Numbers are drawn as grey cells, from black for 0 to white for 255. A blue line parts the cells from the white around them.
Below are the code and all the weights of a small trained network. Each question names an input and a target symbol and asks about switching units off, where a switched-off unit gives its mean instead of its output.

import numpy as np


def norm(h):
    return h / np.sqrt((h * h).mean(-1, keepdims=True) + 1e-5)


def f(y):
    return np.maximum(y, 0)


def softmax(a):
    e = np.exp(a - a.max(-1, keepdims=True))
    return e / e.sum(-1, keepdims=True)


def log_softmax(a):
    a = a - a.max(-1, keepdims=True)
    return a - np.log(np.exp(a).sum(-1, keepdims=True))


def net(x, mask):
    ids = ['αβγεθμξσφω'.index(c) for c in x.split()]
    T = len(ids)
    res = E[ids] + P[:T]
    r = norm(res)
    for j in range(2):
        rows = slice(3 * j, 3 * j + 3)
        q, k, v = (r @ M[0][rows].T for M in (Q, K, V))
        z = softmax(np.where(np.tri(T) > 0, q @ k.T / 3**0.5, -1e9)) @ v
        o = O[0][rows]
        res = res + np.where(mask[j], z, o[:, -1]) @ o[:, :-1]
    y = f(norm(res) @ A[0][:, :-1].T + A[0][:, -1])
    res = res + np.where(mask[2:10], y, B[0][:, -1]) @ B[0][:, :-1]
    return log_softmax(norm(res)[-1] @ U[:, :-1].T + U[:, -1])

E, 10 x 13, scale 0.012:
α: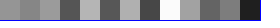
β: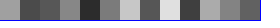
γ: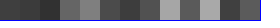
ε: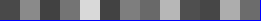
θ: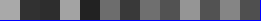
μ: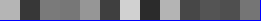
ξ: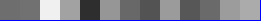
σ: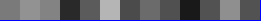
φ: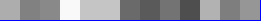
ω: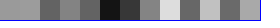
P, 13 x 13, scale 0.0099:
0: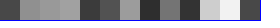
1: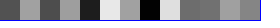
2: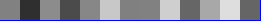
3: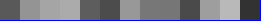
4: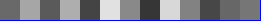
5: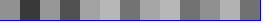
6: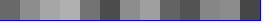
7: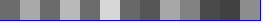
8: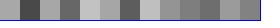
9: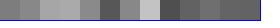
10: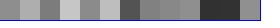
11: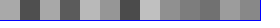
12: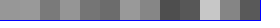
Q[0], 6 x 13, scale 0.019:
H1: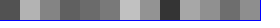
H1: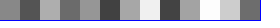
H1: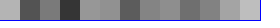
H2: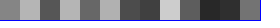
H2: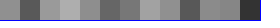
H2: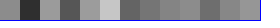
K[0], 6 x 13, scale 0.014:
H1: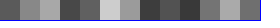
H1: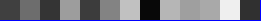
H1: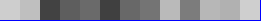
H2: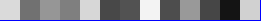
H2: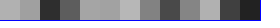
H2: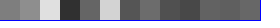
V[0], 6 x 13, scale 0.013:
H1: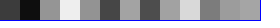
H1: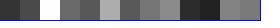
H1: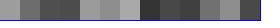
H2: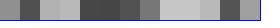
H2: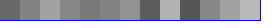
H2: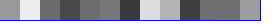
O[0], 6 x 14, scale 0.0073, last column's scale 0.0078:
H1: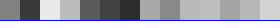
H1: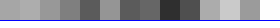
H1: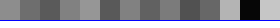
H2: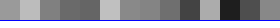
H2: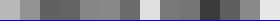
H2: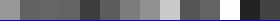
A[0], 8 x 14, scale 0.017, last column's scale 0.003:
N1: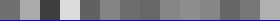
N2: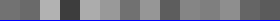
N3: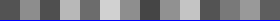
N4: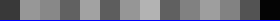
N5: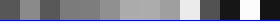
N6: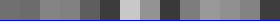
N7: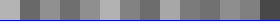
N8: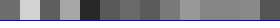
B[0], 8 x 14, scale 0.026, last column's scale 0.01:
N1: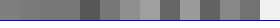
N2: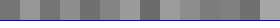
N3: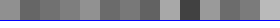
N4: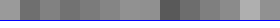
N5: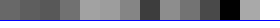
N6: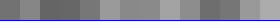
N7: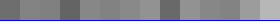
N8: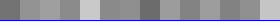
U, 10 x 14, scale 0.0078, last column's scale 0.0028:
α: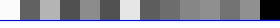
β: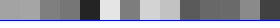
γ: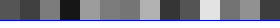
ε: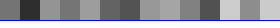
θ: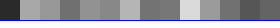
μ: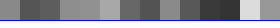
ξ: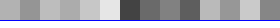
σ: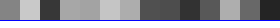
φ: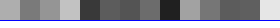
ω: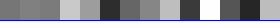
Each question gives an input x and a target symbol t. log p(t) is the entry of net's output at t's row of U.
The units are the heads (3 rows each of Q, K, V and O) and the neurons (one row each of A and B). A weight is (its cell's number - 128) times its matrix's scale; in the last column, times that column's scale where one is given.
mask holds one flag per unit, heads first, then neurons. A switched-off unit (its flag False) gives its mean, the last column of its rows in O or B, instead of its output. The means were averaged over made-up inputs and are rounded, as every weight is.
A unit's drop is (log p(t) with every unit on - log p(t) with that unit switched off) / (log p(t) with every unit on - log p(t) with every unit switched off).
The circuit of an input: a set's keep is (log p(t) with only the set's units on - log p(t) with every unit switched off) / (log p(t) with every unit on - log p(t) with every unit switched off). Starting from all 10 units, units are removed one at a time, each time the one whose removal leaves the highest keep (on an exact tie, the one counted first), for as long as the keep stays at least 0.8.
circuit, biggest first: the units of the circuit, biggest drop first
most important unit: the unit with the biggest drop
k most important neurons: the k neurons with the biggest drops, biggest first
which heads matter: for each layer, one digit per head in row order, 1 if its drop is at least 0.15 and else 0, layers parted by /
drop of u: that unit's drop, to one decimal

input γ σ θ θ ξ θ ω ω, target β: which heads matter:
11
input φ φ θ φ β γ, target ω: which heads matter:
00
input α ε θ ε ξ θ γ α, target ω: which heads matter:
01
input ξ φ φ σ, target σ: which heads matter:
10
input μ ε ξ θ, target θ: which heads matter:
01
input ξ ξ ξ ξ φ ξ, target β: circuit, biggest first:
N5; H2
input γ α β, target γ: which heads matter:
00
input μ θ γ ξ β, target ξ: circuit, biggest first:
H1; N8
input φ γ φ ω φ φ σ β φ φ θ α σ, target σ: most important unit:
H1
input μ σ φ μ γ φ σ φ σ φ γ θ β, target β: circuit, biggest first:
N6; N5
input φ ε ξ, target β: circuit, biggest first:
H2; N5
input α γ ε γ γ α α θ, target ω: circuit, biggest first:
N3; N5
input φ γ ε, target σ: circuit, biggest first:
N2; N5; H2; H1
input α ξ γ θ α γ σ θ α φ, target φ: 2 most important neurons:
N5; N8
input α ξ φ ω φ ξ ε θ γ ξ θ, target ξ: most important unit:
H1
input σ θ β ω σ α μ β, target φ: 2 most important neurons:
N1; N5
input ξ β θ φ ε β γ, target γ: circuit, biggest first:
N5; N4
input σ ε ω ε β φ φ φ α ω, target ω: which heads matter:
01
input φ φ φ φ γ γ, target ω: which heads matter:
00
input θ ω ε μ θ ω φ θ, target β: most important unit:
H2
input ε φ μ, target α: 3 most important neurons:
N5; N2; N8
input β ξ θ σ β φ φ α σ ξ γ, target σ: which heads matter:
10
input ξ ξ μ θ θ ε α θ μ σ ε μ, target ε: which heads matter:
01
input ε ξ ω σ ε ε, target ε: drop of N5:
0.2
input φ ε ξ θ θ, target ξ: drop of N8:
0.3
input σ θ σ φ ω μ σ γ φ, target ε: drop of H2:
1.0
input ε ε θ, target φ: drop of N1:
0.0
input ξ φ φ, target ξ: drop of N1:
0.4
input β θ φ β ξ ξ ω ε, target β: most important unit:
H2
